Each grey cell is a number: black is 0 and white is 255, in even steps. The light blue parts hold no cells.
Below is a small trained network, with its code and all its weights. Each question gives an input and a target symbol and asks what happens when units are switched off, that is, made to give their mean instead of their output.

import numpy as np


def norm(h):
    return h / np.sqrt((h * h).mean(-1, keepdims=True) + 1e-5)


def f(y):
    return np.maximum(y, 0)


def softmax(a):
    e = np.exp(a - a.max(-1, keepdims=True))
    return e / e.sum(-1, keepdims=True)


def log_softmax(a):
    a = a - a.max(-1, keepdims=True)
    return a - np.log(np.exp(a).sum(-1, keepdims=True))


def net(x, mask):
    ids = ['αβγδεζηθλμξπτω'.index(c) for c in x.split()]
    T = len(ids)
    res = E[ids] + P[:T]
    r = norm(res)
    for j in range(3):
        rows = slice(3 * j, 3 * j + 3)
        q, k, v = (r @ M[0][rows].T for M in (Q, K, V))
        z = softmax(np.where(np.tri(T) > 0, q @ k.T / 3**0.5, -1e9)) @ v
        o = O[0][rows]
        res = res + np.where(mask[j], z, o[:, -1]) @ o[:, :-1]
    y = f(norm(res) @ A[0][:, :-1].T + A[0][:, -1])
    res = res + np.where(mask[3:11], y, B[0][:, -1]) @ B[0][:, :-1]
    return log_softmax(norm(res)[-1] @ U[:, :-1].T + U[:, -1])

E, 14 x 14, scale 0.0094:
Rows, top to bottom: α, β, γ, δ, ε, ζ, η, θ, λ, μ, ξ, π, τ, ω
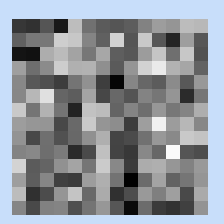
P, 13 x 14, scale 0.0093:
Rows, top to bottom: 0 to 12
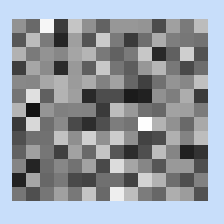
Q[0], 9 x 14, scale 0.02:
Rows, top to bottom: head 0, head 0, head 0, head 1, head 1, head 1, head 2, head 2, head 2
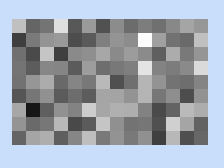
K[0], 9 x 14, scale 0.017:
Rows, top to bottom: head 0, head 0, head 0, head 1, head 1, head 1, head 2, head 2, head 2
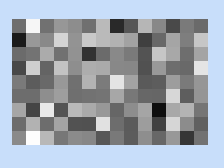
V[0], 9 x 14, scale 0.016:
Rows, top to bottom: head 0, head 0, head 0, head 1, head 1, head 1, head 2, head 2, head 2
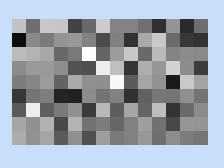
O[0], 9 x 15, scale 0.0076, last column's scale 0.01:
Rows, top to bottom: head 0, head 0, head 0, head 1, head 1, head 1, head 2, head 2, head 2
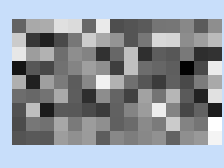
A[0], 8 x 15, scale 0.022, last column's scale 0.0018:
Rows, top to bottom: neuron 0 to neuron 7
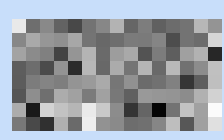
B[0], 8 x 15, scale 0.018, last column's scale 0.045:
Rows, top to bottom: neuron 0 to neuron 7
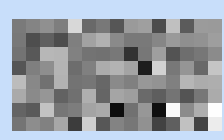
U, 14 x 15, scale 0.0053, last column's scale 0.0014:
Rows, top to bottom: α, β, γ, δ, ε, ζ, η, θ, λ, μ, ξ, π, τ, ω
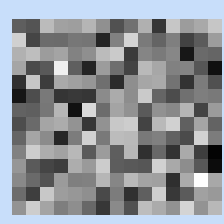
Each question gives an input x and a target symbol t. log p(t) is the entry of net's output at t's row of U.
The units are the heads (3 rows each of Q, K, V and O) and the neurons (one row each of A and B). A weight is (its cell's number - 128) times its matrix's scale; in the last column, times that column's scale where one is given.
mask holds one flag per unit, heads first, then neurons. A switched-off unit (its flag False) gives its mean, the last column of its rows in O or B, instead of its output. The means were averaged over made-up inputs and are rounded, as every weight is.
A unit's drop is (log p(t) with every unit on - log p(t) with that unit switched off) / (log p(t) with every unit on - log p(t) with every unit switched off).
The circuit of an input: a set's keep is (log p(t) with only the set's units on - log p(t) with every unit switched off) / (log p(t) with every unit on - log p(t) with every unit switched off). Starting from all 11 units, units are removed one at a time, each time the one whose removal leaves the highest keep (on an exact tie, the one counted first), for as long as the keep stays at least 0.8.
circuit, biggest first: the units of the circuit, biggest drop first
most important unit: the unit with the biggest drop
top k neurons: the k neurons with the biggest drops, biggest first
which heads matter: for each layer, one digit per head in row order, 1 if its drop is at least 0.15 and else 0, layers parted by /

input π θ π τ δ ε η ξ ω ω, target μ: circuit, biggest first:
head 0; neuron 6; head 2
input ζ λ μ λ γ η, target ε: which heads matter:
111
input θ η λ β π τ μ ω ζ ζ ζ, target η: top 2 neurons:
neuron 6; neuron 7
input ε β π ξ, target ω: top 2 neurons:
neuron 6; neuron 3
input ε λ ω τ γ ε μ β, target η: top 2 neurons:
neuron 6; neuron 7
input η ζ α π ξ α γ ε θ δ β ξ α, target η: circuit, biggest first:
head 0; neuron 6
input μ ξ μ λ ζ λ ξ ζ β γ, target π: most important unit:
head 2
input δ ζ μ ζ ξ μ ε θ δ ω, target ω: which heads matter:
010
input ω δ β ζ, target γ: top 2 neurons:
neuron 6; neuron 7
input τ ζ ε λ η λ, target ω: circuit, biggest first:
head 1; neuron 6; neuron 3; head 2
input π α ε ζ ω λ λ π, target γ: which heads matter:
101
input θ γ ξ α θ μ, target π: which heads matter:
111
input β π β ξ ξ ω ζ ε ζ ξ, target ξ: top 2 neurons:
neuron 7; neuron 6
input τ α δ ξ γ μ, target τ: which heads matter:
011
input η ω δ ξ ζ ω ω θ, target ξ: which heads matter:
101
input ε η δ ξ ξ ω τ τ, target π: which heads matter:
101
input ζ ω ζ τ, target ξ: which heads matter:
111
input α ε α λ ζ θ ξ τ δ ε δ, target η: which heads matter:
110
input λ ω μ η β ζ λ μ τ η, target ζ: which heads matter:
101
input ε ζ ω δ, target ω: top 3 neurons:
neuron 6; neuron 3; neuron 7
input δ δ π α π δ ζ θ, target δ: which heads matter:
111
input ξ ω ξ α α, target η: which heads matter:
110
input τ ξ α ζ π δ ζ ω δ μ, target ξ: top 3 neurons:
neuron 7; neuron 6; neuron 1
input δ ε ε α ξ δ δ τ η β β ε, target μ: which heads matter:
101
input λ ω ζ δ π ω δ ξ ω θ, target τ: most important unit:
head 1
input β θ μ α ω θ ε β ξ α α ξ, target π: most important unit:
head 2
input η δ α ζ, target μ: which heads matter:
101
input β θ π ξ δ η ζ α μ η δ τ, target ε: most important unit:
head 1
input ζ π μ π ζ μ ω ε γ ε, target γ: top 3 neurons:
neuron 6; neuron 7; neuron 5
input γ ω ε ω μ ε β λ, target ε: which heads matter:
110
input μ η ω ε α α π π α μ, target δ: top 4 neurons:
neuron 6; neuron 7; neuron 3; neuron 4
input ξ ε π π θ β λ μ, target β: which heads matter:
101
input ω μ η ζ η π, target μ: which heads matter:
101
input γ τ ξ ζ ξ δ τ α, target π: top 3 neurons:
neuron 6; neuron 7; neuron 4
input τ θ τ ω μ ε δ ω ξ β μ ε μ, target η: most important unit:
head 1
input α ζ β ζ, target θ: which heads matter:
111
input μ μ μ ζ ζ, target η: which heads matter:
000
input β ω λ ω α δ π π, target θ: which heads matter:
010
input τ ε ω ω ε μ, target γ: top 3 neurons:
neuron 6; neuron 7; neuron 5
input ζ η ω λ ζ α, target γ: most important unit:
head 2
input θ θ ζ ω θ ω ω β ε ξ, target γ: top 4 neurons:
neuron 6; neuron 7; neuron 5; neuron 3
